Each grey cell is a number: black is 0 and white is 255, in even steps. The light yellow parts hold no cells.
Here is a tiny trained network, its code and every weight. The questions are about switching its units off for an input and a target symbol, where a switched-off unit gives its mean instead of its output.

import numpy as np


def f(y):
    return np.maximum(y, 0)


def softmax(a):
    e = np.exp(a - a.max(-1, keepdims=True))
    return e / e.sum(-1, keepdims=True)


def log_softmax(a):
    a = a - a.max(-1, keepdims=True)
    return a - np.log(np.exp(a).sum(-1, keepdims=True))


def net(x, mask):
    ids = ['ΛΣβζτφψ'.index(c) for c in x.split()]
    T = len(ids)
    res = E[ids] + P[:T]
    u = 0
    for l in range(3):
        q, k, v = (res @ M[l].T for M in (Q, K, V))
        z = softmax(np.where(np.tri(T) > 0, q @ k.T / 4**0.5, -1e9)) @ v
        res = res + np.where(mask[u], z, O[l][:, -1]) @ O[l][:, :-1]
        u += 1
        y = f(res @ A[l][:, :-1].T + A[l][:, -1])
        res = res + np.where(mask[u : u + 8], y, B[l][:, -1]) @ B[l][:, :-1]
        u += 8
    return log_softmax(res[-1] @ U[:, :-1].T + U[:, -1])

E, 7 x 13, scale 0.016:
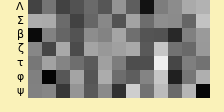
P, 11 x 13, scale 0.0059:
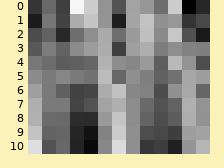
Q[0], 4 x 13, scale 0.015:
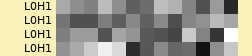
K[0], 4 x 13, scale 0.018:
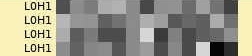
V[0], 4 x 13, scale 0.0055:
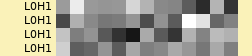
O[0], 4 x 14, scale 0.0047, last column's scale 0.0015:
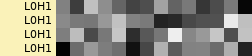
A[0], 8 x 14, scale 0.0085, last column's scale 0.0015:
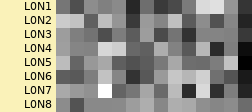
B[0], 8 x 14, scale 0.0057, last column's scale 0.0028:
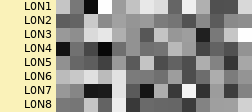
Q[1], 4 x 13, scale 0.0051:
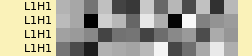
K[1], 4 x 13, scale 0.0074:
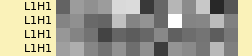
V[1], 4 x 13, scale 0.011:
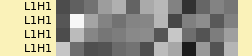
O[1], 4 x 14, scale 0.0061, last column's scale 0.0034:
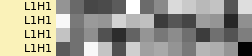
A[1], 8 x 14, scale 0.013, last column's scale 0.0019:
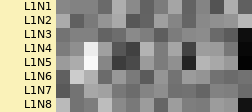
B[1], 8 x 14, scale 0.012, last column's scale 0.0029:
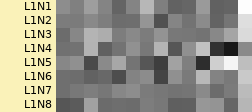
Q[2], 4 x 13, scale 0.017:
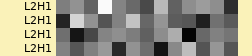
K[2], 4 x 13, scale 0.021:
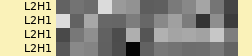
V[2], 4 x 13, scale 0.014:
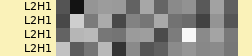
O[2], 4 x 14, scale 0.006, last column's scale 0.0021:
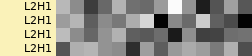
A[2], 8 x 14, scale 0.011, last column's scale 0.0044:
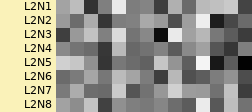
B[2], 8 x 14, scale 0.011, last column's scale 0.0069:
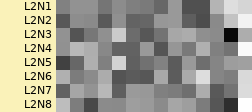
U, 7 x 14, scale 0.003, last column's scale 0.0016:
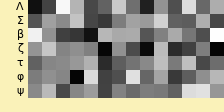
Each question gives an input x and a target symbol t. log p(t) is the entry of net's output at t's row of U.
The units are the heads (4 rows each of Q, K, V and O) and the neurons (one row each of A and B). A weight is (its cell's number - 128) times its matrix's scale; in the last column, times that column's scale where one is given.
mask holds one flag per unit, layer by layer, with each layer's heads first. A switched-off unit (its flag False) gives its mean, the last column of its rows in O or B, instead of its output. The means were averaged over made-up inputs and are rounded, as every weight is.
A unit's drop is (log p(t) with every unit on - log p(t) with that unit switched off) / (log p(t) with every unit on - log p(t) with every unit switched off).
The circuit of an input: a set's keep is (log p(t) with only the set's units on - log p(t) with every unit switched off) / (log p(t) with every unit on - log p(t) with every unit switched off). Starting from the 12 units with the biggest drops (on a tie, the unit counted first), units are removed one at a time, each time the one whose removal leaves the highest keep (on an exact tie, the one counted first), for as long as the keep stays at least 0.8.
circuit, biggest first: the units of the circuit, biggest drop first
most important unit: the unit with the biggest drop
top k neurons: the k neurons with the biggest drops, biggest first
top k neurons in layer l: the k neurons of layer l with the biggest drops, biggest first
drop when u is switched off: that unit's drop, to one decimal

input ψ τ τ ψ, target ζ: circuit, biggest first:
[L1H1 L0H1]
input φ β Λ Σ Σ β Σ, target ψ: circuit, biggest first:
[L1H1 L1N5 L2N1]
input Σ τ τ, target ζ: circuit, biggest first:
[L1H1 L2H1]
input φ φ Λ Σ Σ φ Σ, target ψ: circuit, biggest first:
[L1N5 L1H1]
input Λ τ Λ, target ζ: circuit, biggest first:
[L1H1 L0N1]
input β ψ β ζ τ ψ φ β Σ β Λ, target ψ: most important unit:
L0H1
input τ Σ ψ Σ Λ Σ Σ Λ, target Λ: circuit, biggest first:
[L1H1 L1N8 L0N1]
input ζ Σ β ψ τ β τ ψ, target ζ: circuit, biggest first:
[L1H1 L2H1]
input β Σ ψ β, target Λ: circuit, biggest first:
[L0H1 L2H1]
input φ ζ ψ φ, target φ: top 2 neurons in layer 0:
[L0N8 L0N6]
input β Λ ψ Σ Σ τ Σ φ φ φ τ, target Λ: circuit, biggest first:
[L1N2 L0H1 L2H1]
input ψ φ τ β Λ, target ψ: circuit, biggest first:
[L2N1 L0H1]
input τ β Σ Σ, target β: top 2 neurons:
[L2N8 L1N5]
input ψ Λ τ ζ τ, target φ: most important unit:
L2H1
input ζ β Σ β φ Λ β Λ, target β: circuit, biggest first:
[L0N1 L1H1]
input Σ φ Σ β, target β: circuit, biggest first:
[L1H1 L2H1 L2N6]
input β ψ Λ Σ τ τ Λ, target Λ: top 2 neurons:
[L0N1 L1N8]
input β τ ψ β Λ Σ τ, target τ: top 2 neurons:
[L2N3 L1N2]
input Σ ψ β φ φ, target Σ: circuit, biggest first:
[L1H1 L2H1 L2N7]
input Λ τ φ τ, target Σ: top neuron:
[L2N7]
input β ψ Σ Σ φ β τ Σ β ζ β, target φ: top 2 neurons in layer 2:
[L2N4 L2N7]
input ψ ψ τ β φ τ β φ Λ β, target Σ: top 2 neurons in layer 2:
[L2N7 L2N6]
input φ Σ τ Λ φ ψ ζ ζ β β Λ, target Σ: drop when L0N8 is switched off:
0.1
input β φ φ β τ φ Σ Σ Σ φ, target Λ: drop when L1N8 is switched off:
0.0
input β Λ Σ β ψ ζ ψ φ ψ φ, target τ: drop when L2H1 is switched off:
0.8
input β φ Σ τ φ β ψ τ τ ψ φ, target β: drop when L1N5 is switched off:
0.2
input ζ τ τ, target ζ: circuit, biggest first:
[L2H1]
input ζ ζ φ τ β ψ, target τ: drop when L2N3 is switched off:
1.0
